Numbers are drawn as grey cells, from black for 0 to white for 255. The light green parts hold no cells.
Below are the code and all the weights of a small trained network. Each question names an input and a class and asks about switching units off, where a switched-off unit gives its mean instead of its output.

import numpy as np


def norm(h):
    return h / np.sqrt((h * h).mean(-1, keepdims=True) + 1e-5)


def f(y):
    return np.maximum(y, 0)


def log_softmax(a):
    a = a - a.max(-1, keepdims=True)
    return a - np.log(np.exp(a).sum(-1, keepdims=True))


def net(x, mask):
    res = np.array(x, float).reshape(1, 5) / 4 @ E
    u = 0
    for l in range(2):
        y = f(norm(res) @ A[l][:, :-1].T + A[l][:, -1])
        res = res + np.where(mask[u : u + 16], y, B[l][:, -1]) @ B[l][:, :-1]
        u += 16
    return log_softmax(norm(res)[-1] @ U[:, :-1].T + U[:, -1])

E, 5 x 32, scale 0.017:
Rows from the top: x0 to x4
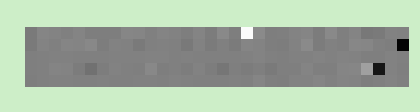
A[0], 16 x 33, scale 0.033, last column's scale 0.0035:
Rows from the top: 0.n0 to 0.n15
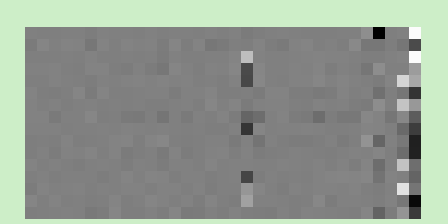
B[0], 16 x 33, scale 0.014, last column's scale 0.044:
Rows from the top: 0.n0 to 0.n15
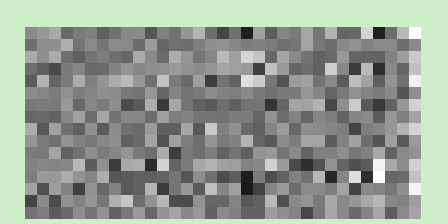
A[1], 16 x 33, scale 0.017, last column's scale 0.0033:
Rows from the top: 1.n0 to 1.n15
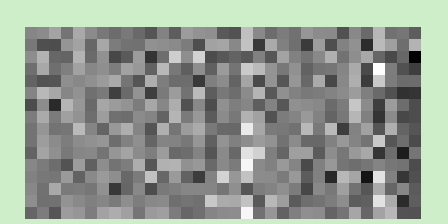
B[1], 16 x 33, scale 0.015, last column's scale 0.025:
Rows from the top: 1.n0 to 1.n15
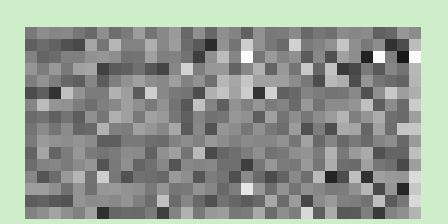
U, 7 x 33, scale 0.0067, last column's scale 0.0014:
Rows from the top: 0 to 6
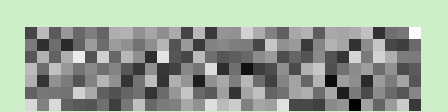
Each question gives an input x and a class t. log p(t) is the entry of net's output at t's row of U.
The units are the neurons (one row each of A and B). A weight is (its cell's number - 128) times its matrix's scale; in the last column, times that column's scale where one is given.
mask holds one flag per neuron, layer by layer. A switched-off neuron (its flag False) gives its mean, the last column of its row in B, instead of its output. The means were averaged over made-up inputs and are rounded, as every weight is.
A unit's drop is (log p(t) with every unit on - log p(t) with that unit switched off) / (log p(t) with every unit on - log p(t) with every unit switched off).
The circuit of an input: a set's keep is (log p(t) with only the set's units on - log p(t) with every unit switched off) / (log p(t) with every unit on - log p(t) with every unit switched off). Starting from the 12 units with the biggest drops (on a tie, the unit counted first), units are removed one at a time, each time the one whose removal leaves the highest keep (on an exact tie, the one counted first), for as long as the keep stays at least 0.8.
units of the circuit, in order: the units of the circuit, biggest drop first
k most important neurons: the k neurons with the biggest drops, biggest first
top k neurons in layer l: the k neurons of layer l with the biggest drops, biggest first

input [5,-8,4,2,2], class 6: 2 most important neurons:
0.n13; 0.n11
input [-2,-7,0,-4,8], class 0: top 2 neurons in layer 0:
0.n4; 0.n6
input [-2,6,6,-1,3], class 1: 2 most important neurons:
0.n0; 0.n6
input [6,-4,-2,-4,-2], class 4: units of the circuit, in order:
0.n0
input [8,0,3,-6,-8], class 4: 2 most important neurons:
0.n4; 0.n0
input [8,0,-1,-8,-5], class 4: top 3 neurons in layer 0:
0.n4; 0.n0; 0.n11
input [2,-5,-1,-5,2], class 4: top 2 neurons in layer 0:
0.n13; 0.n0
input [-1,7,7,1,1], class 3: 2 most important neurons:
0.n4; 0.n11
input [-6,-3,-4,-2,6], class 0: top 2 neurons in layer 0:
0.n4; 0.n0
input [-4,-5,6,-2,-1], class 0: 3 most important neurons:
0.n4; 0.n0; 0.n6
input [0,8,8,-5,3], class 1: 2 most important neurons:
0.n4; 0.n6
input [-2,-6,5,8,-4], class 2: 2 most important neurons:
0.n4; 0.n11
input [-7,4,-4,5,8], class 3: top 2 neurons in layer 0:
0.n8; 0.n12
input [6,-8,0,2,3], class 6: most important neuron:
0.n13
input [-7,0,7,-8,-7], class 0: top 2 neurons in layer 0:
0.n13; 0.n11
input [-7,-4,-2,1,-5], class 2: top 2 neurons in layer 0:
0.n4; 0.n12
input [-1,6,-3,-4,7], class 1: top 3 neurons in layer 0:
0.n4; 0.n0; 0.n6
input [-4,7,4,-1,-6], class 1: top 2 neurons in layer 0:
0.n0; 0.n6
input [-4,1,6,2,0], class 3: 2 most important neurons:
0.n8; 0.n12
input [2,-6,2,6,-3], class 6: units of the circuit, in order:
0.n11
